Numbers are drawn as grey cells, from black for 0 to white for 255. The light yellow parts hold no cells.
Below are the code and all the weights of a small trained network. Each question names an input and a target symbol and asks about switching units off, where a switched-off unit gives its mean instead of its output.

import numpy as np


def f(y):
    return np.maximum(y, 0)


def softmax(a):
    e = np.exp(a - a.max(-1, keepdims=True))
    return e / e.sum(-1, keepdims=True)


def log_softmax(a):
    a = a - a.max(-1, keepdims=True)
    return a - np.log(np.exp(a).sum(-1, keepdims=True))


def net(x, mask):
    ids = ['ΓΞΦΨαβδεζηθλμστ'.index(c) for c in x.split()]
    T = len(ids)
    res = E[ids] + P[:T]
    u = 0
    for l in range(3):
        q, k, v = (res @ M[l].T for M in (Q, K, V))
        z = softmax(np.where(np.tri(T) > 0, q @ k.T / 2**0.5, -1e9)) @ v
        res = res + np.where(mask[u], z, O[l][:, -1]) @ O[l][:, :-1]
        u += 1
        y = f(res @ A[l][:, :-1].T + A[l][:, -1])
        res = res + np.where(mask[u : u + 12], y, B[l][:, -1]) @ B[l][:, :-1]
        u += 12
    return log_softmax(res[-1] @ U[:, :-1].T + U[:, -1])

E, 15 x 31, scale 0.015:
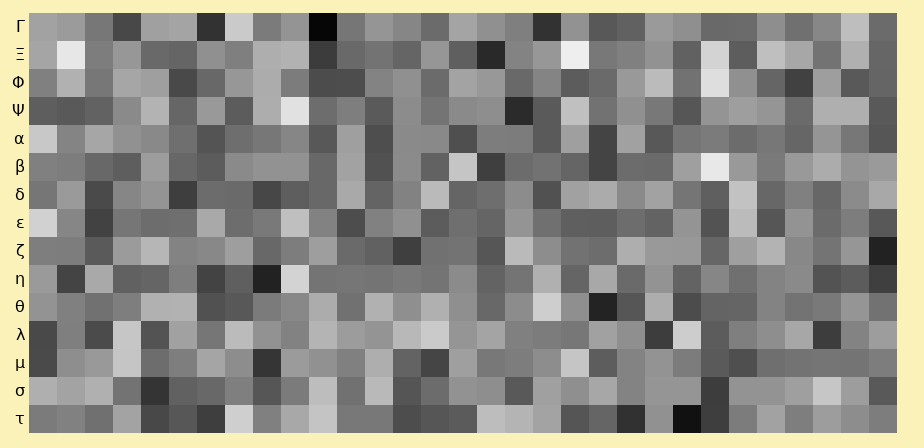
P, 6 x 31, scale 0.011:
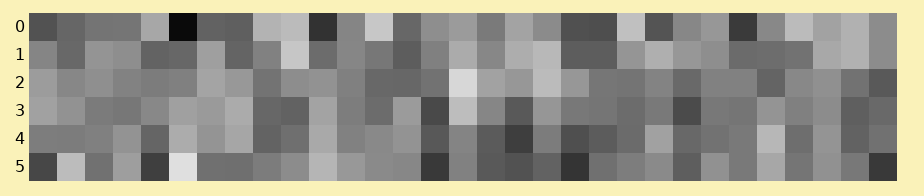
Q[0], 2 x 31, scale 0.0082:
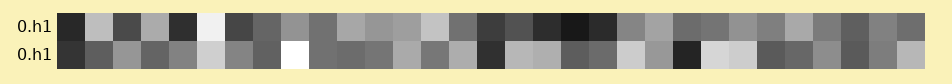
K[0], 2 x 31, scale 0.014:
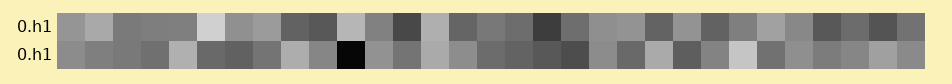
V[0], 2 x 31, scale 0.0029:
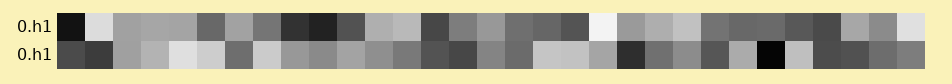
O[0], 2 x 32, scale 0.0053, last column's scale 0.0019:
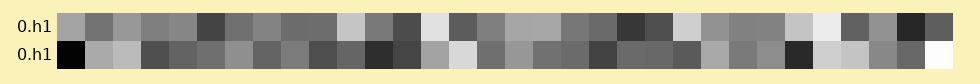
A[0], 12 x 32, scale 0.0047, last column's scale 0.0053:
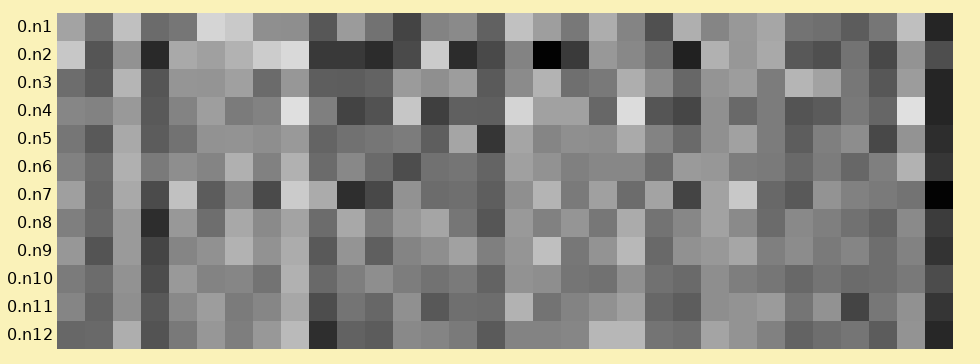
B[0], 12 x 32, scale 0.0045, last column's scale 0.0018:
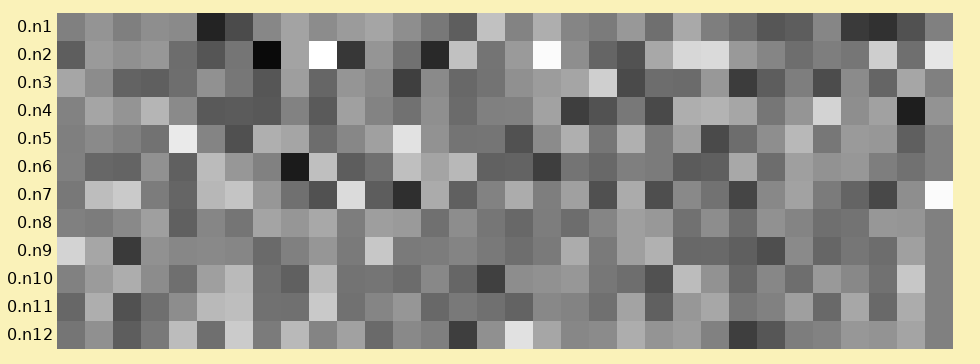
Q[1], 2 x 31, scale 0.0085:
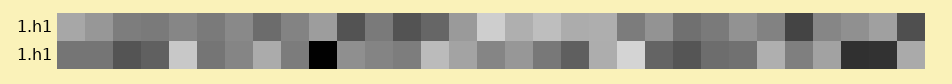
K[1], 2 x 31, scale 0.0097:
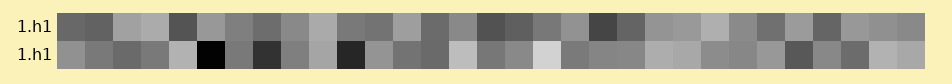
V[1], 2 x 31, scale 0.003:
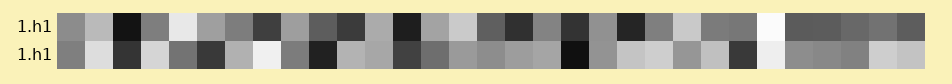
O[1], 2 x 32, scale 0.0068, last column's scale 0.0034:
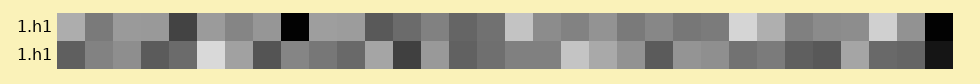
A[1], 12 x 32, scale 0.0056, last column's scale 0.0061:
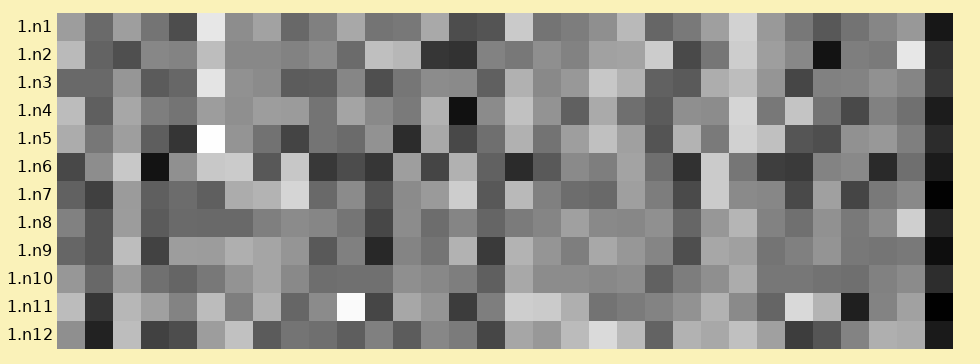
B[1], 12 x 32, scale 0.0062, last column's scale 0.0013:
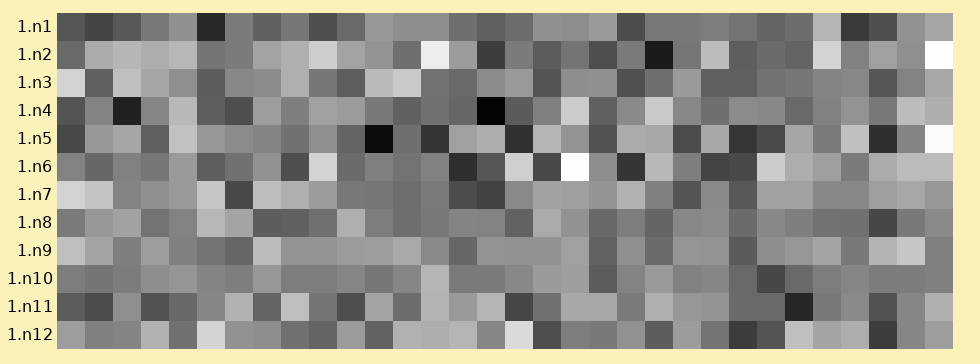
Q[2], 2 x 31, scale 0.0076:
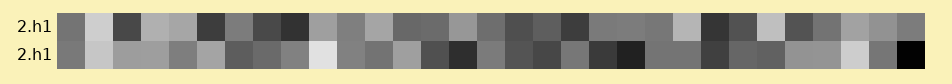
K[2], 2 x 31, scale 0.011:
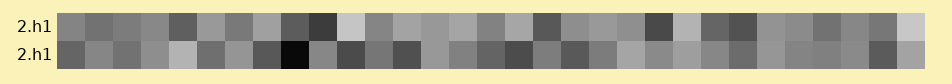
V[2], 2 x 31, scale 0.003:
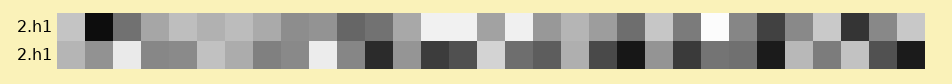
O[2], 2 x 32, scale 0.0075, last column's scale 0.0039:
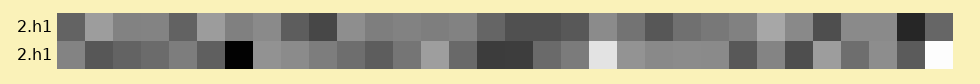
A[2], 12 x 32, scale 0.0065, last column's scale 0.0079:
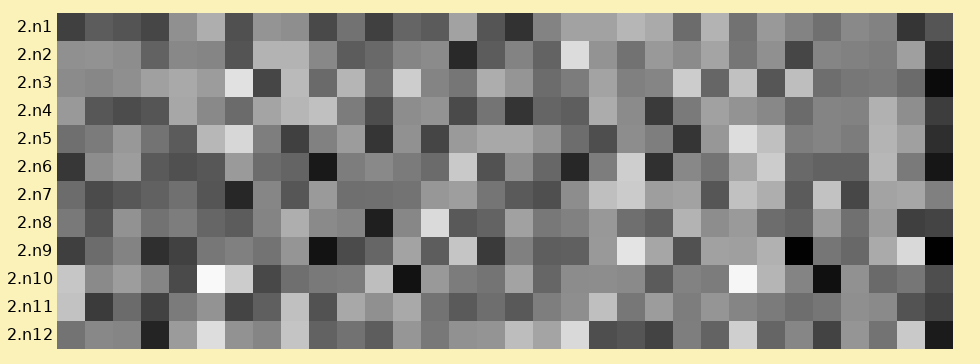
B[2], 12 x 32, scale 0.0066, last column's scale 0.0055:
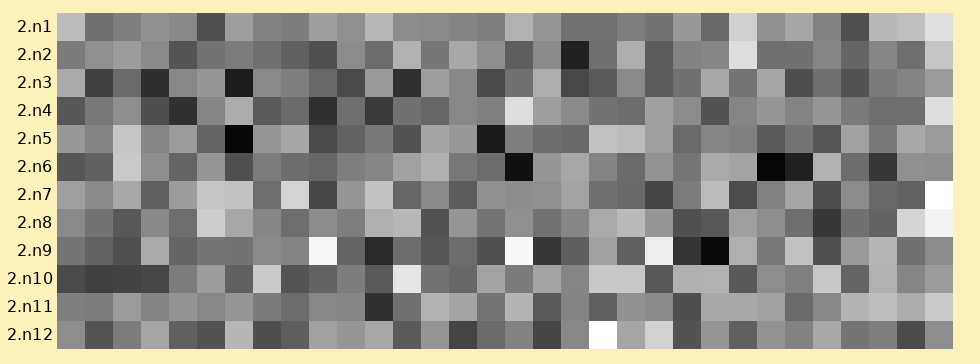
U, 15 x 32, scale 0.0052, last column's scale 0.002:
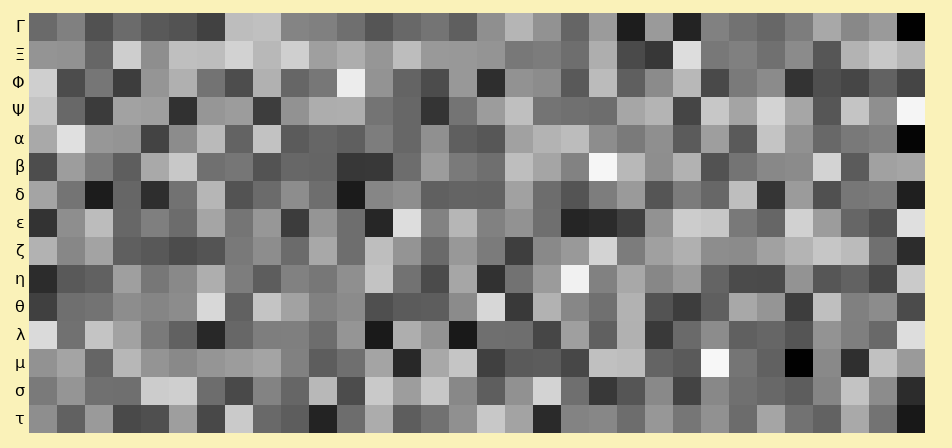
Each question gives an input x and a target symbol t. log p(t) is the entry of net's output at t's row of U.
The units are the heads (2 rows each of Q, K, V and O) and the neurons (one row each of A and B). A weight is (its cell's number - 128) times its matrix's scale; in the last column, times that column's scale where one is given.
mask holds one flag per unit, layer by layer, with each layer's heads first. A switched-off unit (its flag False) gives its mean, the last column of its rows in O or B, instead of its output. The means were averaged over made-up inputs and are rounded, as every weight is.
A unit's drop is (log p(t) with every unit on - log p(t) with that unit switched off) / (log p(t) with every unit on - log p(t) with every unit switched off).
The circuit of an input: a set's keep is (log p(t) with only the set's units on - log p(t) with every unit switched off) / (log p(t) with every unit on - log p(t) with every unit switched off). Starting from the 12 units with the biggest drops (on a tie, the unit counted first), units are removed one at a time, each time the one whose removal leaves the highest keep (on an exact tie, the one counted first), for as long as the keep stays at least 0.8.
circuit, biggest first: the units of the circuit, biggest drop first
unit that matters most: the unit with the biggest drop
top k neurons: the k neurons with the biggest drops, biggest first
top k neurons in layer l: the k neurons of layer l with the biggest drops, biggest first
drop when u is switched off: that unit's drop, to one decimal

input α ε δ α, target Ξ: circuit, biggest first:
0.h1; 2.h1; 1.n2
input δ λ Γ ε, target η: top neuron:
2.n10
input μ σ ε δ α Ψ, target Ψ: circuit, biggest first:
0.h1; 1.h1
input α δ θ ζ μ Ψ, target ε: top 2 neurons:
2.n8; 2.n3
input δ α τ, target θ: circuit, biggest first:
2.h1; 2.n12
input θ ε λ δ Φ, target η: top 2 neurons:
2.n12; 2.n10
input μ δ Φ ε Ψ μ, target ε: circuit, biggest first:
2.h1; 0.h1
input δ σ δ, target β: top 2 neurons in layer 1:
1.n5; 1.n12
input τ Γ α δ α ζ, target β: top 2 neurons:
2.n5; 2.n10
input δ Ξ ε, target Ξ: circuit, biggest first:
0.h1; 1.n2
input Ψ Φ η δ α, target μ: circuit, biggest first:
2.h1; 0.h1
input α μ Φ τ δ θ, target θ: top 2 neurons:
2.n12; 1.n6
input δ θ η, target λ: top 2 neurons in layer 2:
2.n5; 2.n8
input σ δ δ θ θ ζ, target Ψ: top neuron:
1.n5
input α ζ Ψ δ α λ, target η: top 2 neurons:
1.n3; 1.n1
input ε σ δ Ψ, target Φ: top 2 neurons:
2.n3; 0.n2
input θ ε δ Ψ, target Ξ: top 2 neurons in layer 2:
2.n10; 2.n4
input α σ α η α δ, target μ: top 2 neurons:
2.n7; 2.n4
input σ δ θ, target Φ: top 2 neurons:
2.n3; 1.n11
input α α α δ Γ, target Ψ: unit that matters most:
0.h1
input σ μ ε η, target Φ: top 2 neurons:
2.n7; 2.n8
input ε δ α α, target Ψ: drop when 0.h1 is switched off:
0.5
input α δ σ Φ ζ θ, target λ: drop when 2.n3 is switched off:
0.2
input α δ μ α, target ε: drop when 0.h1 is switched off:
0.6
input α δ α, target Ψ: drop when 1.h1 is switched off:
0.0
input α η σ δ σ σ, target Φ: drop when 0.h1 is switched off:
0.5
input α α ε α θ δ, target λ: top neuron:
2.n9
